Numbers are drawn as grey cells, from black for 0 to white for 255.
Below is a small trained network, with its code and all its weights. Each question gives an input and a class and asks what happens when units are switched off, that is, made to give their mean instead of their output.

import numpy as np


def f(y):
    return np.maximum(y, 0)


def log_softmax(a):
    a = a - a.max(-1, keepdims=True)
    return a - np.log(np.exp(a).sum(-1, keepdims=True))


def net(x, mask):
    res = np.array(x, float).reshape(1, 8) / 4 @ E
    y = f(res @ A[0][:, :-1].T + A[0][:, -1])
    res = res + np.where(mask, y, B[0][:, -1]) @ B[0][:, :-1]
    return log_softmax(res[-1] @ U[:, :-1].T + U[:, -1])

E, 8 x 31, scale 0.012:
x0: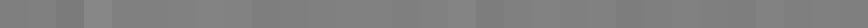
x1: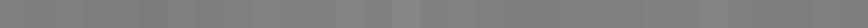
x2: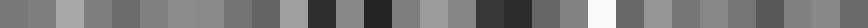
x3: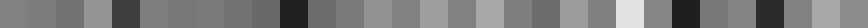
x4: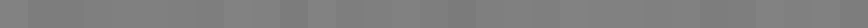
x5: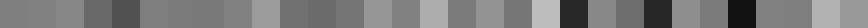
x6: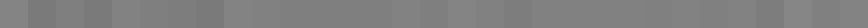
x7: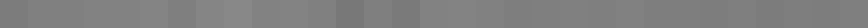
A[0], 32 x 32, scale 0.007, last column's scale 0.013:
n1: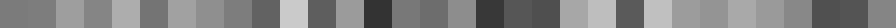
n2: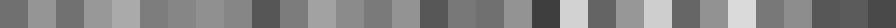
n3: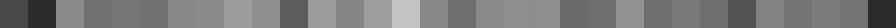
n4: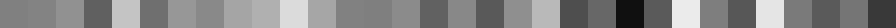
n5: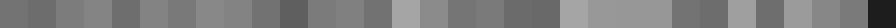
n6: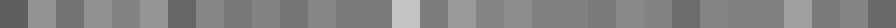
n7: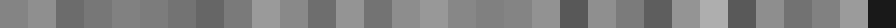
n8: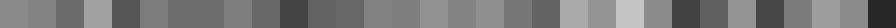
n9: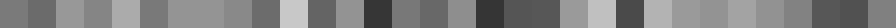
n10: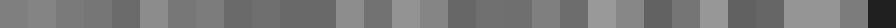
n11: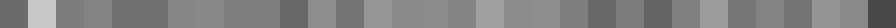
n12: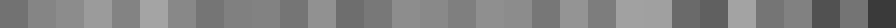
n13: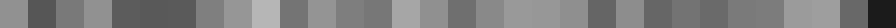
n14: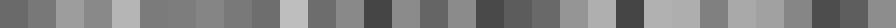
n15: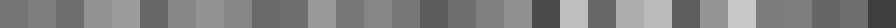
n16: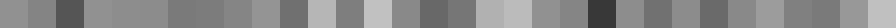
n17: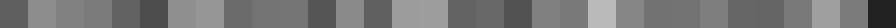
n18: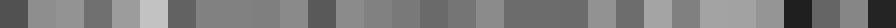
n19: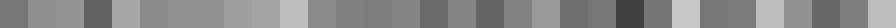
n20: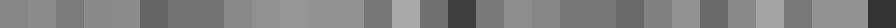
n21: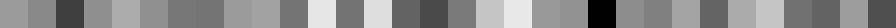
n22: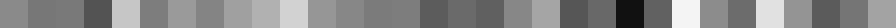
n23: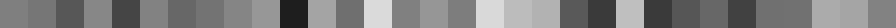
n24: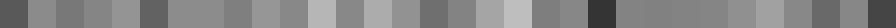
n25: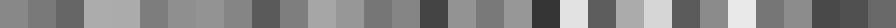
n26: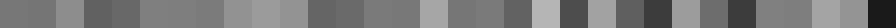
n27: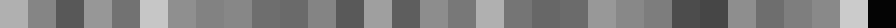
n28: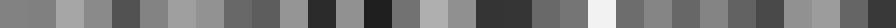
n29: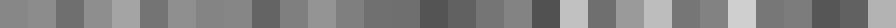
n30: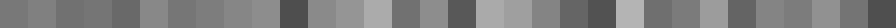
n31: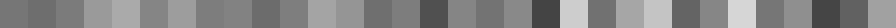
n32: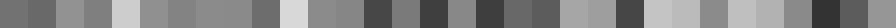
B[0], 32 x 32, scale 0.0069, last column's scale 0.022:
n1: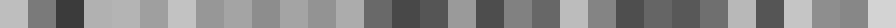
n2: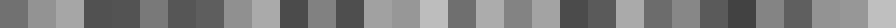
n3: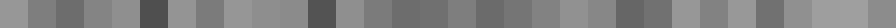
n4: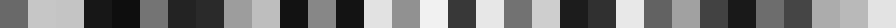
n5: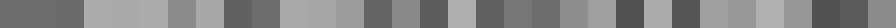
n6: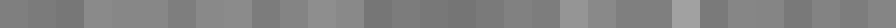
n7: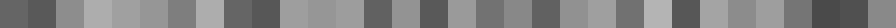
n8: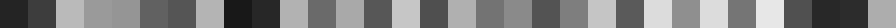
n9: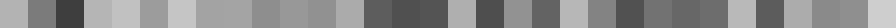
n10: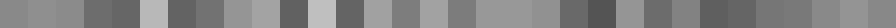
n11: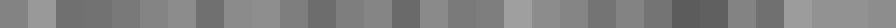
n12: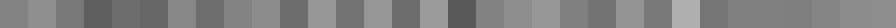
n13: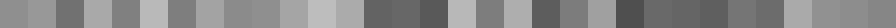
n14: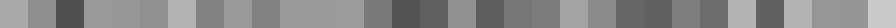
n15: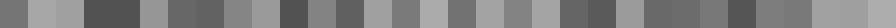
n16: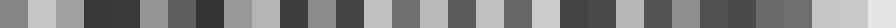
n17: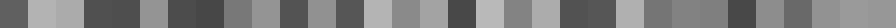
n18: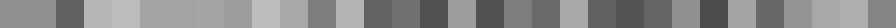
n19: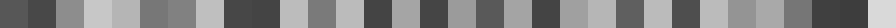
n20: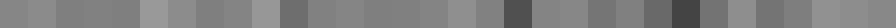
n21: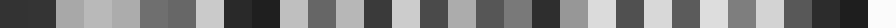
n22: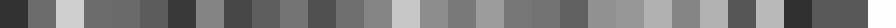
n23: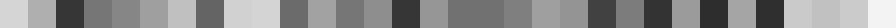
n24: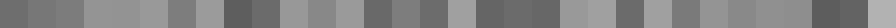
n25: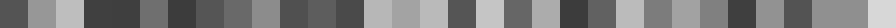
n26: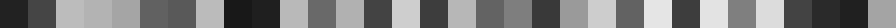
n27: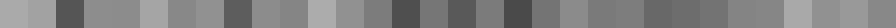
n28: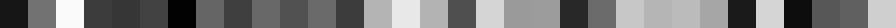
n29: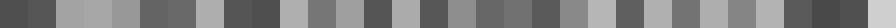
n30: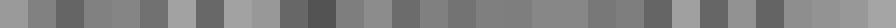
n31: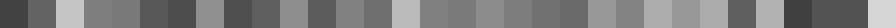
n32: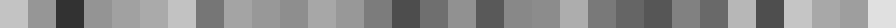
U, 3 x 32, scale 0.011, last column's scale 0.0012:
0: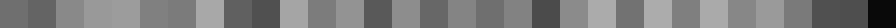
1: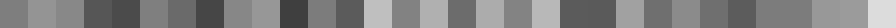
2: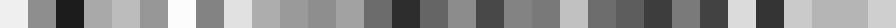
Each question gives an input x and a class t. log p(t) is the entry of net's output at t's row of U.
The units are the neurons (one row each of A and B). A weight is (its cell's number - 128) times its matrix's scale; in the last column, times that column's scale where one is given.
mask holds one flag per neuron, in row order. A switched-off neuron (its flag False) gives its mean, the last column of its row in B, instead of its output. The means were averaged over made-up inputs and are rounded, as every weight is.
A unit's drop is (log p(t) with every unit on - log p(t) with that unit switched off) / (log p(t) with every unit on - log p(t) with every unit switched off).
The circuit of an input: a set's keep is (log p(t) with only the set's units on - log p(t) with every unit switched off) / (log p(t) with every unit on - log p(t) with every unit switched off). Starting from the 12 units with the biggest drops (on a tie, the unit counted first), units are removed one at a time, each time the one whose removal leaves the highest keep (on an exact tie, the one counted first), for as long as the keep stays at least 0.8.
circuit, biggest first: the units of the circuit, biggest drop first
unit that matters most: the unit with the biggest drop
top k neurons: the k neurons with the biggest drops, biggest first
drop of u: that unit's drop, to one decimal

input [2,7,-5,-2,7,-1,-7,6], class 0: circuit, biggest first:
(n21)
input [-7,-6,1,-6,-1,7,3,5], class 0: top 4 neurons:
(n26 n19 n16 n23)
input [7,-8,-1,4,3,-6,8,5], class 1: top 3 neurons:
(n25 n2 n19)
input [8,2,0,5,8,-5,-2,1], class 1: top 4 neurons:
(n21 n25 n19 n2)
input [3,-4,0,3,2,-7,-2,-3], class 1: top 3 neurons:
(n25 n21 n2)
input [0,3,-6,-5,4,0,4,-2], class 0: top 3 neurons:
(n21 n19 n25)
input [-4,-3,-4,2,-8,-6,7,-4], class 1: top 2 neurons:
(n25 n2)
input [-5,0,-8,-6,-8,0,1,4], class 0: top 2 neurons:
(n21 n19)
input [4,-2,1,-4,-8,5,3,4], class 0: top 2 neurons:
(n16 n26)
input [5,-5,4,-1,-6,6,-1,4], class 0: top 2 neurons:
(n26 n16)
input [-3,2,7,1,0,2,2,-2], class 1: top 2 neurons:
(n28 n21)
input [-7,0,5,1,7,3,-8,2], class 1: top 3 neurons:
(n21 n19 n28)
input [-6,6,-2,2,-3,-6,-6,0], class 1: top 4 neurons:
(n25 n2 n19 n15)
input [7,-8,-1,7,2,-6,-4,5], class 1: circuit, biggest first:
(n25)
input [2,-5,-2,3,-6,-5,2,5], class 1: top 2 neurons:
(n25 n19)
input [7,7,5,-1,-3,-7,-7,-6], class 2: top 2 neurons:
(n32 n1)
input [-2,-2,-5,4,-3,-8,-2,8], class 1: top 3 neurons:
(n25 n2 n15)
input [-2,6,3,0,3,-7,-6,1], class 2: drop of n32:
0.3
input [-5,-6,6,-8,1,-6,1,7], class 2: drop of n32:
0.3
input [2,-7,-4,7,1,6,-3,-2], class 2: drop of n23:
0.2
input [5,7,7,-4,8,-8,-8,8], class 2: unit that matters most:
n32
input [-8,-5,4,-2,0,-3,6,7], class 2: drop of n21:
0.1
